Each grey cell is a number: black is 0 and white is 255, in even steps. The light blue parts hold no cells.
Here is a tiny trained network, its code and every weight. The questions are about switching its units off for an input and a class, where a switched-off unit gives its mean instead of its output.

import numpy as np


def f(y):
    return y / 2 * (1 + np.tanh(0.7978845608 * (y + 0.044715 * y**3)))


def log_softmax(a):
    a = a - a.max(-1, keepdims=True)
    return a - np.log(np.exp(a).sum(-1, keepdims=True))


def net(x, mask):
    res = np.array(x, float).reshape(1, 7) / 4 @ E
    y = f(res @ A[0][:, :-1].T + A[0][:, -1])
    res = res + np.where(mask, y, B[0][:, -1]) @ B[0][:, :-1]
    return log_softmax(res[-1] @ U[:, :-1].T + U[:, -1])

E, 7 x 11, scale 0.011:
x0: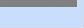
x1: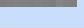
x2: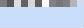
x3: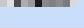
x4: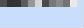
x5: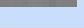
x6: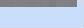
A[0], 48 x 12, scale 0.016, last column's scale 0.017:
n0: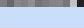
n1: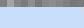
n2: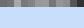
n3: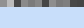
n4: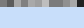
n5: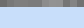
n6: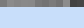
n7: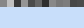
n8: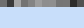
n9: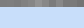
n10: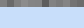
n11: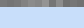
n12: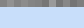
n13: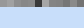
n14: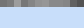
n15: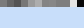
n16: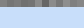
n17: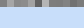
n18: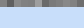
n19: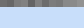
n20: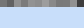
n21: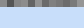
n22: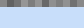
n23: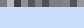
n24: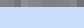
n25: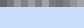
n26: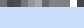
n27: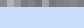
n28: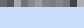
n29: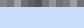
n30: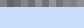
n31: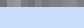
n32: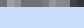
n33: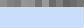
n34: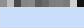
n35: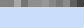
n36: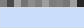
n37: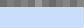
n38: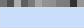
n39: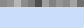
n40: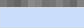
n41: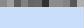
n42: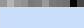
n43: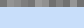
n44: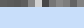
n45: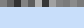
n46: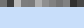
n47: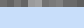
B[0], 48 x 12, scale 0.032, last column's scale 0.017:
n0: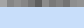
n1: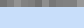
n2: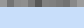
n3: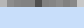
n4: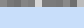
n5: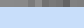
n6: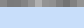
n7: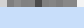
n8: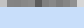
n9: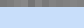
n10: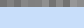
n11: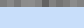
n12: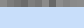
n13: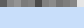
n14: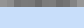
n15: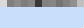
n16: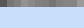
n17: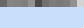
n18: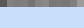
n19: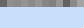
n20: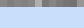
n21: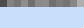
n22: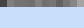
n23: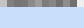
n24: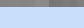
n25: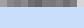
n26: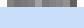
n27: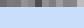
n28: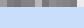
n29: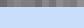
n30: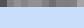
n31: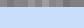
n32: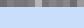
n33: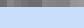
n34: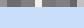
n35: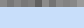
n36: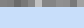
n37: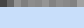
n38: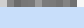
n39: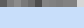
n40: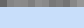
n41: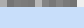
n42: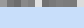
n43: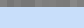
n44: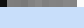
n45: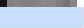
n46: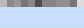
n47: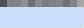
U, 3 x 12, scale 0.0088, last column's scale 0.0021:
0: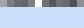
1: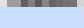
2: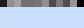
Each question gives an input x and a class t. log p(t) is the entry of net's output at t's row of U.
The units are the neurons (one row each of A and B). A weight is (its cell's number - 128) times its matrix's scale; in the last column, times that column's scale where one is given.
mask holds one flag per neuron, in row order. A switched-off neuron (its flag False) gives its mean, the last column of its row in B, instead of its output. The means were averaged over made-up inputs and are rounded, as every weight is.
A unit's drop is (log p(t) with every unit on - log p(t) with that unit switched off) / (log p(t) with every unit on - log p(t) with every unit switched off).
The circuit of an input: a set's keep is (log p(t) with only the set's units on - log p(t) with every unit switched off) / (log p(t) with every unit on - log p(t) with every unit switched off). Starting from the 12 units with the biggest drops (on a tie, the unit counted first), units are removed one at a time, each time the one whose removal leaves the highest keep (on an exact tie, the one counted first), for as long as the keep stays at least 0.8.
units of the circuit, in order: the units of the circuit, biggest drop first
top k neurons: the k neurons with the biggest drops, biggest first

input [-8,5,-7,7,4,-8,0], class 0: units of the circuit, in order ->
(n34)
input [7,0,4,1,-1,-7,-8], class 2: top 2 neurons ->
(n26; n7)
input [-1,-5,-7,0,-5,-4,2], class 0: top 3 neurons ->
(n42; n41; n46)
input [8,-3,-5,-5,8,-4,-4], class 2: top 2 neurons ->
(n44; n45)
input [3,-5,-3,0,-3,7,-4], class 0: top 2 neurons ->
(n46; n15)
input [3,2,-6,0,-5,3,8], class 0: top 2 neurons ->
(n42; n41)
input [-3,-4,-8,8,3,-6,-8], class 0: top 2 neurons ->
(n34; n41)
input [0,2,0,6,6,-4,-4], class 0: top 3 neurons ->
(n34; n7; n46)
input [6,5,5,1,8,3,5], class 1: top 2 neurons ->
(n15; n42)
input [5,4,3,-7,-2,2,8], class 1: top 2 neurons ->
(n46; n8)
